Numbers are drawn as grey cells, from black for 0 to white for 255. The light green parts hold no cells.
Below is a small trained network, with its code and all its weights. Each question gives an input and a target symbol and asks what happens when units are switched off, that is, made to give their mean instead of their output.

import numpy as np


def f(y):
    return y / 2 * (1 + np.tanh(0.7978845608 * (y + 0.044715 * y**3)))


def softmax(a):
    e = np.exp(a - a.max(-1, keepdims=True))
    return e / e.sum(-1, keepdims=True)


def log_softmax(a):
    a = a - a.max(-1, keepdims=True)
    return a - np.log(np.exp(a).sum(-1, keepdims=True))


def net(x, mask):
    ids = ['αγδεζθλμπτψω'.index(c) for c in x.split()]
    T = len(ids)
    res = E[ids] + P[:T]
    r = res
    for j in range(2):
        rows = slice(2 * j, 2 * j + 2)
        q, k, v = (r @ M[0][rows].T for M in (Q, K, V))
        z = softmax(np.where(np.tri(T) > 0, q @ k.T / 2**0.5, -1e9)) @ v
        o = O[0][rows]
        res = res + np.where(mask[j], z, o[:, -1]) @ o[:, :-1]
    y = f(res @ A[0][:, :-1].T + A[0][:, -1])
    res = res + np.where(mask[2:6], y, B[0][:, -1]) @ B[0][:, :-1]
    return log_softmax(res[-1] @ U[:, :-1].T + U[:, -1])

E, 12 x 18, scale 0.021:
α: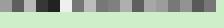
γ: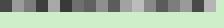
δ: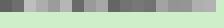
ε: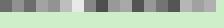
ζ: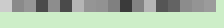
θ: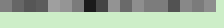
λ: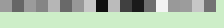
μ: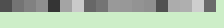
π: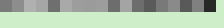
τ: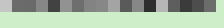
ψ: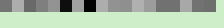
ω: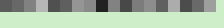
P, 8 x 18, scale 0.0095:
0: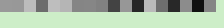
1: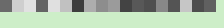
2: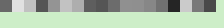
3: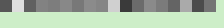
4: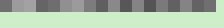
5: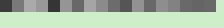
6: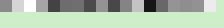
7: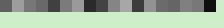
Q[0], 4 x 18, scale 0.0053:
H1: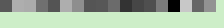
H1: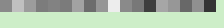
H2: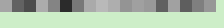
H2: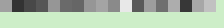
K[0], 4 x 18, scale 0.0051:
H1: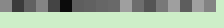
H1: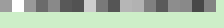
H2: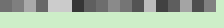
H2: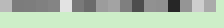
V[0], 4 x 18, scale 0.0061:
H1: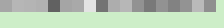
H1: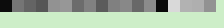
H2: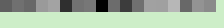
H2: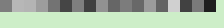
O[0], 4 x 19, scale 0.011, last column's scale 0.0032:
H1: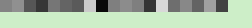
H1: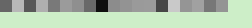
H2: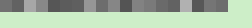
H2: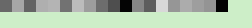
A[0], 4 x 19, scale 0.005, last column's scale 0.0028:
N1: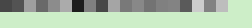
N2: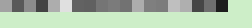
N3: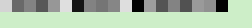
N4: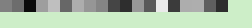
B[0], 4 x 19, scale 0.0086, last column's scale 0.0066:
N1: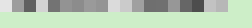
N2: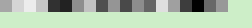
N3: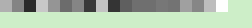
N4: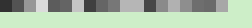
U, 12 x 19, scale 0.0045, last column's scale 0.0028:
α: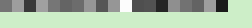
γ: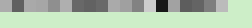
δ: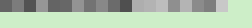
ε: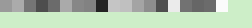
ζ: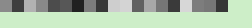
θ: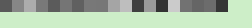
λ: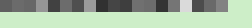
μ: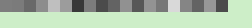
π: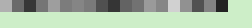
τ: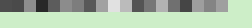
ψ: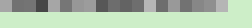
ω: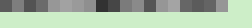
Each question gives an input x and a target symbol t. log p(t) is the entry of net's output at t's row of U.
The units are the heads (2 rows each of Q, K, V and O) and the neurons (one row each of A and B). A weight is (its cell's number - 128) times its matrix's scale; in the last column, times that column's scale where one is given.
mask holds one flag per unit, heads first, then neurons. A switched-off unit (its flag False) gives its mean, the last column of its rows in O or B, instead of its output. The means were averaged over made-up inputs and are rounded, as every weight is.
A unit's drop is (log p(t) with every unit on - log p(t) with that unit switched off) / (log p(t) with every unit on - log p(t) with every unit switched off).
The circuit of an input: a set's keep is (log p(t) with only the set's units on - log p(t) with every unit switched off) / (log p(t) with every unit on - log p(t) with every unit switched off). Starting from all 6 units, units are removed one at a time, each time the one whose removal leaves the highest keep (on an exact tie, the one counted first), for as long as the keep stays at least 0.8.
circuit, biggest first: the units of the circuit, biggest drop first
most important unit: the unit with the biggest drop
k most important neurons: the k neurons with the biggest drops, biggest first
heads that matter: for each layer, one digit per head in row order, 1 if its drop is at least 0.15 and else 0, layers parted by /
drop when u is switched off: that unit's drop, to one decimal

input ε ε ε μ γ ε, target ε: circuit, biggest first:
[H1, N3]
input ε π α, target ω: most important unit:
H2
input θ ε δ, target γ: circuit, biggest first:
[H1, H2]
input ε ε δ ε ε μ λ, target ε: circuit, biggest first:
[H1, N1]
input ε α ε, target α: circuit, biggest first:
[H2, N3, H1]
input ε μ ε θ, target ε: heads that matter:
10
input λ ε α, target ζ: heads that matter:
11
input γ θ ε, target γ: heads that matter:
10
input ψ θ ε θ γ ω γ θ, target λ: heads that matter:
01
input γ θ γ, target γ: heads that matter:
10
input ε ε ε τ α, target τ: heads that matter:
10
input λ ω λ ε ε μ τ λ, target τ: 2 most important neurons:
[N3, N2]
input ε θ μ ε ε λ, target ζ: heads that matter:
01
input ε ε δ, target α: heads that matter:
11
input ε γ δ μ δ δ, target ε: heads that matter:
10
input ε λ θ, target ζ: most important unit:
H2
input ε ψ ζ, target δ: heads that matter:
01
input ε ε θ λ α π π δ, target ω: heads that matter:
11
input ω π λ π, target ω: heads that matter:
11
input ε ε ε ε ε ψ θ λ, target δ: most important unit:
H2
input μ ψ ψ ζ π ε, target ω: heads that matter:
01
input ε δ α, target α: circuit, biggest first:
[N3, H2, H1]
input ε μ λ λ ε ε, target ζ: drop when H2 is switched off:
0.7
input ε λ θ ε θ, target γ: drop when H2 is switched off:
0.3
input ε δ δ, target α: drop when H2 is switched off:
0.5
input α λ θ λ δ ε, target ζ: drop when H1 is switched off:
0.2
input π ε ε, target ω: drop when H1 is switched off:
0.2
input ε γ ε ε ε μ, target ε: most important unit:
H1
